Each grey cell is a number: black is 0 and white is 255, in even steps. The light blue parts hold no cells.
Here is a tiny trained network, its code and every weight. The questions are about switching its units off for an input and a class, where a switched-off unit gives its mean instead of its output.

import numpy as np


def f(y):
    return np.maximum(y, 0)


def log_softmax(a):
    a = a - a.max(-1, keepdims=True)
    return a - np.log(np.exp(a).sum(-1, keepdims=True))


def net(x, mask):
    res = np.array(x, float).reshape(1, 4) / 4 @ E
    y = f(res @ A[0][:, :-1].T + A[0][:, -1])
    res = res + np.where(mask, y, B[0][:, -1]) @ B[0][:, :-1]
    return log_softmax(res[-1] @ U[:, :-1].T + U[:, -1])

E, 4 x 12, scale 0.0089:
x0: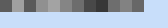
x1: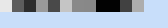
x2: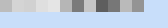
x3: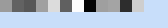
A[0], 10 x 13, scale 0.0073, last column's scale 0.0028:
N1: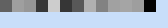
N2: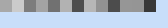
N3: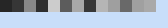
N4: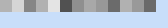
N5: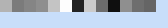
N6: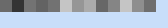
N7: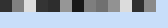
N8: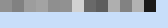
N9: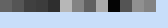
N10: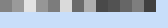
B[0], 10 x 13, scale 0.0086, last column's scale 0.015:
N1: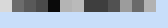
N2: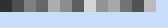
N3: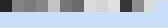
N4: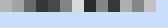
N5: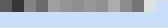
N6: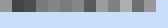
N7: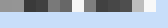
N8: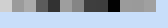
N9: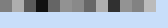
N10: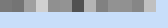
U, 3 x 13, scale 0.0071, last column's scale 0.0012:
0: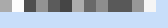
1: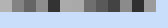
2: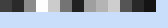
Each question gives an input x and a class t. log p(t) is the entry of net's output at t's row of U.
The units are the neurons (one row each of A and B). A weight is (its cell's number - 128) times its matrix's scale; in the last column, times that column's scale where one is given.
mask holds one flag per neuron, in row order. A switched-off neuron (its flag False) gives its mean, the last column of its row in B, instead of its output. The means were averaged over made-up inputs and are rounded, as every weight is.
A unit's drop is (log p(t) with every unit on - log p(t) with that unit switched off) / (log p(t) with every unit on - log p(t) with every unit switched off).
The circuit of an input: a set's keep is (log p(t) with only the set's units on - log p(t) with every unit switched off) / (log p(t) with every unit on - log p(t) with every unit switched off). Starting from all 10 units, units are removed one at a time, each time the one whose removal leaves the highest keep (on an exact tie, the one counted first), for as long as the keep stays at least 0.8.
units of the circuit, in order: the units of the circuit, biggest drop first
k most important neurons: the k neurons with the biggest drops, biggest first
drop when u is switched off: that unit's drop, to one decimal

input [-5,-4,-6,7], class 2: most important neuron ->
N3
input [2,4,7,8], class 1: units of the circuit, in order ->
N8; N3
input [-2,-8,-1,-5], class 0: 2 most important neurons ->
N7; N5
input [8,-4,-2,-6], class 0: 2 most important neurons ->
N7; N5
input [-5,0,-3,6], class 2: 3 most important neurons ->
N7; N3; N4
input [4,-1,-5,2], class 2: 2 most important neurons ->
N7; N3
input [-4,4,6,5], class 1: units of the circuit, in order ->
N3; N7
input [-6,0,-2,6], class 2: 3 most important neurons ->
N7; N3; N4
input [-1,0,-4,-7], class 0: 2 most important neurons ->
N7; N1
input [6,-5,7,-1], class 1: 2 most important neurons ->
N1; N3
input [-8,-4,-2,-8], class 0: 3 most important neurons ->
N7; N5; N8
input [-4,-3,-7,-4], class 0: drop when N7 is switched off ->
0.1
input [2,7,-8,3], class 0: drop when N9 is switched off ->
0.2
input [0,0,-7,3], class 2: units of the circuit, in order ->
N3
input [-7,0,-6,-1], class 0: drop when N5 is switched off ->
0.1
